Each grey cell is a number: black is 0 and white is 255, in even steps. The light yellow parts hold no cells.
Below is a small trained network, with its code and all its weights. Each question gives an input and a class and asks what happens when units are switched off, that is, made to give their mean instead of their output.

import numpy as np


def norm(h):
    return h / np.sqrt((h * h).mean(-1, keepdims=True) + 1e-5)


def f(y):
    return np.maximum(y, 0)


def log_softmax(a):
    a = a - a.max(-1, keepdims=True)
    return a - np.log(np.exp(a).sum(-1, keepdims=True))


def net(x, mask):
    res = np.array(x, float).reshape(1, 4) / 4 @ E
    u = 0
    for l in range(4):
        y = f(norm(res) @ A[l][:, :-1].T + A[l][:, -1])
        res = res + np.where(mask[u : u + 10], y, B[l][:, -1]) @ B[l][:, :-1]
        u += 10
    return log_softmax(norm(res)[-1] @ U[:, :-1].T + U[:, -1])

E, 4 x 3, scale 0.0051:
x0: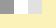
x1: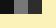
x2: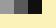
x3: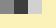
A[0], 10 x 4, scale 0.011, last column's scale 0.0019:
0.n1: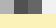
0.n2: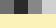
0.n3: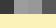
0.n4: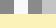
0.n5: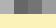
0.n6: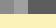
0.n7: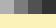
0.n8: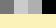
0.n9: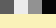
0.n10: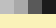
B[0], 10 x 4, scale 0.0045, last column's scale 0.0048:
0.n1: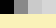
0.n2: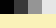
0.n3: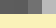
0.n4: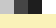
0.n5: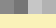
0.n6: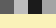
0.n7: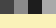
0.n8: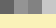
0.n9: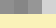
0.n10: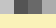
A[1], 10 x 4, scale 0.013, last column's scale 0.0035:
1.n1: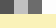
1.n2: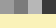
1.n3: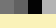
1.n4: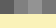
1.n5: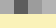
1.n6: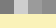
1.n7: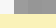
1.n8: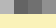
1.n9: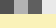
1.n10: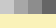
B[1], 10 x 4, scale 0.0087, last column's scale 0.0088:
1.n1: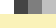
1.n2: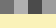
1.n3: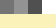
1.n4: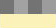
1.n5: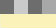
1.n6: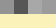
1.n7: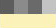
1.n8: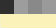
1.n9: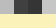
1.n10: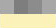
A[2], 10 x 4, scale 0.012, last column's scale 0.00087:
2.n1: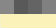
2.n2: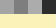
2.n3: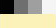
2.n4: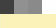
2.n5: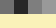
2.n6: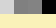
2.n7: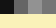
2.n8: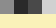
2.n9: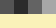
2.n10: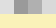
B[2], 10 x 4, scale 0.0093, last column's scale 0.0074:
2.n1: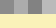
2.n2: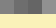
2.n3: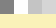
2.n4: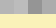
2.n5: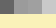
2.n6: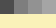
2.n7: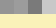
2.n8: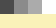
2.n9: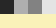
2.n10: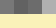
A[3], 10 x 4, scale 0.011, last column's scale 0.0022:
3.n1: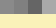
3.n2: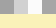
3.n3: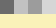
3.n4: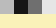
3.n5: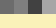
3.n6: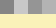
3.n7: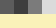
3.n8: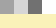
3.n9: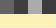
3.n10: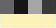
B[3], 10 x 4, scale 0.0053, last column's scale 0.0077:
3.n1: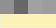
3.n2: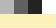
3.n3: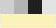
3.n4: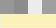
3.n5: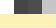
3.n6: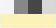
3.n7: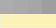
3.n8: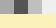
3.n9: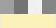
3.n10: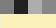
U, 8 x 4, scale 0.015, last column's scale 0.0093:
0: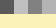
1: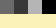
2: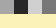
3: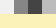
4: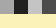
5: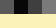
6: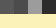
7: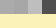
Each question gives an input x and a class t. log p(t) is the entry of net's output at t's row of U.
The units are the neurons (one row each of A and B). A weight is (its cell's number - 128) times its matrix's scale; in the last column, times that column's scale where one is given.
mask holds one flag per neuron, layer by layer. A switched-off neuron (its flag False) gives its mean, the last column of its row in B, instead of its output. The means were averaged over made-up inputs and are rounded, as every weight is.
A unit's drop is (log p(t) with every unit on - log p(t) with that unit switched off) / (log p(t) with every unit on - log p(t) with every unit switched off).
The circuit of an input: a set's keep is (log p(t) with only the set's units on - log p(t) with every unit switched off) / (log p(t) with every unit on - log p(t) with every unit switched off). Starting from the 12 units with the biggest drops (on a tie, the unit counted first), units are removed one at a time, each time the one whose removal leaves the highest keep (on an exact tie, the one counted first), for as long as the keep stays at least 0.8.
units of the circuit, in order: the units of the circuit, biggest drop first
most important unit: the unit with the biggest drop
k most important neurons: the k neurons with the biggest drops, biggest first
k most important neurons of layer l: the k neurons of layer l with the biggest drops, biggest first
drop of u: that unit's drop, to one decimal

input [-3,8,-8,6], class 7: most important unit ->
2.n3
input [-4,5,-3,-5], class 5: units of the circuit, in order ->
(2.n3, 3.n3, 1.n9)
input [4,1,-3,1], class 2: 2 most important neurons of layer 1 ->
(1.n6, 1.n3)
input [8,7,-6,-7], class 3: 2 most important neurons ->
(0.n4, 1.n9)
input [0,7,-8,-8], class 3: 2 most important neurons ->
(1.n1, 0.n2)
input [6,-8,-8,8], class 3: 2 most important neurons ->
(3.n2, 1.n2)
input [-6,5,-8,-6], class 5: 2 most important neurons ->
(2.n3, 1.n9)
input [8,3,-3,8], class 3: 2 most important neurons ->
(1.n9, 1.n2)
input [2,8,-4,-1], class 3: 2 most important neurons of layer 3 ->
(3.n5, 3.n7)
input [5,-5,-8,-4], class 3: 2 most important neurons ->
(1.n9, 1.n7)
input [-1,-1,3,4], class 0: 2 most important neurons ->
(0.n2, 2.n9)
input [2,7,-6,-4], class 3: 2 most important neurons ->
(0.n4, 1.n1)
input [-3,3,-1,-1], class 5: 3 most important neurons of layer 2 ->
(2.n3, 2.n4, 2.n7)
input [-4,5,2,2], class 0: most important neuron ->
(0.n2)
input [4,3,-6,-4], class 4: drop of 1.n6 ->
0.1
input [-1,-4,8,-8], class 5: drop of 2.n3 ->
0.4
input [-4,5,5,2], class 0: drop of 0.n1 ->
0.1
